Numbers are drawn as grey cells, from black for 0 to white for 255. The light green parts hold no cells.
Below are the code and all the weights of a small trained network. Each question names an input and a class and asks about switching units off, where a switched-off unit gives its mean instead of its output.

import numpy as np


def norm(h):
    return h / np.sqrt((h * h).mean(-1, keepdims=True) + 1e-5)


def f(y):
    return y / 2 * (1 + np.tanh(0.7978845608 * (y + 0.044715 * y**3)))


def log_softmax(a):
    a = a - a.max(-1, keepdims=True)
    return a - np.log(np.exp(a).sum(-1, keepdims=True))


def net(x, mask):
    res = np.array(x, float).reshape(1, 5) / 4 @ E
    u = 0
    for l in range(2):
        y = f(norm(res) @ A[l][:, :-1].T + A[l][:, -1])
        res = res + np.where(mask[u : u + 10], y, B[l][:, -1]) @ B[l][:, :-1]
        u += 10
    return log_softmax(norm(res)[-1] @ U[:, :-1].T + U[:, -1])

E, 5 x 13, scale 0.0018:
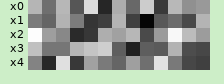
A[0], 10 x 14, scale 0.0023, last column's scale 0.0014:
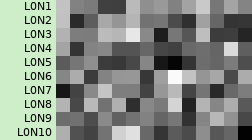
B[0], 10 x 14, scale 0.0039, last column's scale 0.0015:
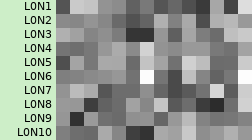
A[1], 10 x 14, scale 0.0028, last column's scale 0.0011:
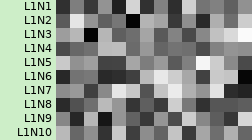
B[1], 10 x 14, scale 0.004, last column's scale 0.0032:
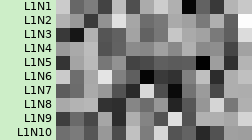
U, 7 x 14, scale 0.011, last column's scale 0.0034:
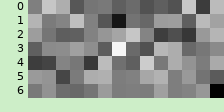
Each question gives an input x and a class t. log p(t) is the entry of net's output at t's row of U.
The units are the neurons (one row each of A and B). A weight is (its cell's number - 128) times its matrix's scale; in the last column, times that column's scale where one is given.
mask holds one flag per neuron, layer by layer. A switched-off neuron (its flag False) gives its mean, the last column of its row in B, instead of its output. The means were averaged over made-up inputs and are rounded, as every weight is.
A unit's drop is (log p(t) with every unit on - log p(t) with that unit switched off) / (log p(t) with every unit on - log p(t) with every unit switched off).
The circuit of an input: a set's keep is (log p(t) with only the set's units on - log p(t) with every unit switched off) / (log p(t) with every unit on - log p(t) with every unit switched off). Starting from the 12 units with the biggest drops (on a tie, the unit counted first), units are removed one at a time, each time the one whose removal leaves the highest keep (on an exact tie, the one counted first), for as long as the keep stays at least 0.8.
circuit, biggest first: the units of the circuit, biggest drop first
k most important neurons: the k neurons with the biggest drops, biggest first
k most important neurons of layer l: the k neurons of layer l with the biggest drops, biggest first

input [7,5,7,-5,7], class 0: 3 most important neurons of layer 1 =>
L1N5, L1N1, L1N3
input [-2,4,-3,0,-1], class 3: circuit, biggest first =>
L0N5
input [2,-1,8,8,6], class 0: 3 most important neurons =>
L1N5, L1N6, L0N1
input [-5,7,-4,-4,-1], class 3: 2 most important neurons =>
L0N5, L0N8
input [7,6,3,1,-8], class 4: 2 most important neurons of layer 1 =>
L1N3, L1N1
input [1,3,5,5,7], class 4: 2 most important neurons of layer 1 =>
L1N9, L1N6
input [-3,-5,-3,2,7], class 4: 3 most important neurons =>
L1N9, L0N5, L0N4
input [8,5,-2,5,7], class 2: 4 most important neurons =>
L1N10, L1N3, L0N8, L1N6
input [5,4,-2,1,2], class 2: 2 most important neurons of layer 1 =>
L1N10, L1N7
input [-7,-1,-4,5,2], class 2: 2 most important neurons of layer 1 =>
L1N1, L1N6
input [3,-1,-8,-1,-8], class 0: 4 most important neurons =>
L1N8, L1N9, L1N4, L0N7
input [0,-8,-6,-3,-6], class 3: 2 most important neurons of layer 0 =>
L0N6, L0N1
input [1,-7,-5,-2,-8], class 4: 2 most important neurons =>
L1N3, L0N5
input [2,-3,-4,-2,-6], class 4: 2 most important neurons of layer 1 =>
L1N3, L1N5
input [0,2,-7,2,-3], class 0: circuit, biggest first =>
L1N8
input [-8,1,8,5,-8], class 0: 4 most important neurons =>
L1N5, L1N9, L0N1, L0N8
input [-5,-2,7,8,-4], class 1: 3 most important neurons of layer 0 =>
L0N3, L0N10, L0N7
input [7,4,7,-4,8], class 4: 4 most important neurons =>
L1N9, L0N7, L1N1, L1N8
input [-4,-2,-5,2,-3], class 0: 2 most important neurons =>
L1N8, L0N8
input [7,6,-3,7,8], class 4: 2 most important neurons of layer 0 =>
L0N6, L0N1
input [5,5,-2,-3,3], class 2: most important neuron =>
L0N8
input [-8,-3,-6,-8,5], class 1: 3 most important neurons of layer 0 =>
L0N8, L0N1, L0N7
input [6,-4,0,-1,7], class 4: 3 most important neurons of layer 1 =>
L1N9, L1N1, L1N2
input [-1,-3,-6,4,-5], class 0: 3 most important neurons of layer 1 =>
L1N8, L1N9, L1N6
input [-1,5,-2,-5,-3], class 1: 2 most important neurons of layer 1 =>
L1N6, L1N7
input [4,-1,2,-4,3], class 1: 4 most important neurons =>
L1N6, L1N1, L0N7, L1N3
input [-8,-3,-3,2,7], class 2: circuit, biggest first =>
L1N1
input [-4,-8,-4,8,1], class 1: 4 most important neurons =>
L0N3, L0N10, L0N5, L0N4
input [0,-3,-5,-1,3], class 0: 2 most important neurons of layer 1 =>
L1N8, L1N3
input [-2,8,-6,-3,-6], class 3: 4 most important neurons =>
L0N5, L1N9, L1N5, L0N1
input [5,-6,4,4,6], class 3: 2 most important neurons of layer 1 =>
L1N7, L1N3
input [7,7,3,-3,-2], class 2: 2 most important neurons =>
L0N8, L1N10
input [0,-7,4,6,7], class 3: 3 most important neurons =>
L1N7, L0N6, L1N3
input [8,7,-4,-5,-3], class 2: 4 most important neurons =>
L1N10, L0N8, L0N6, L1N7
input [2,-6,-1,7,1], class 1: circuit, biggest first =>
L0N3
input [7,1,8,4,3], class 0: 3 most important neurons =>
L1N5, L1N1, L0N1
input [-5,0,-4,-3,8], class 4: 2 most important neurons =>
L1N9, L0N8
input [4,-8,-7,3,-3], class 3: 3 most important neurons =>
L1N7, L0N6, L0N1
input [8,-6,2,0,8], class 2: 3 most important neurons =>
L1N10, L1N3, L0N8
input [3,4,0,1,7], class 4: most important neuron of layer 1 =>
L1N9
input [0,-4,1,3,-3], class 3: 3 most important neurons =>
L0N6, L1N6, L1N7
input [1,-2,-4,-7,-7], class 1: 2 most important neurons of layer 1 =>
L1N6, L1N9
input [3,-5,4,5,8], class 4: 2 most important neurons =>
L1N9, L1N6
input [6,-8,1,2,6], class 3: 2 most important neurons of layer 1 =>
L1N7, L1N1
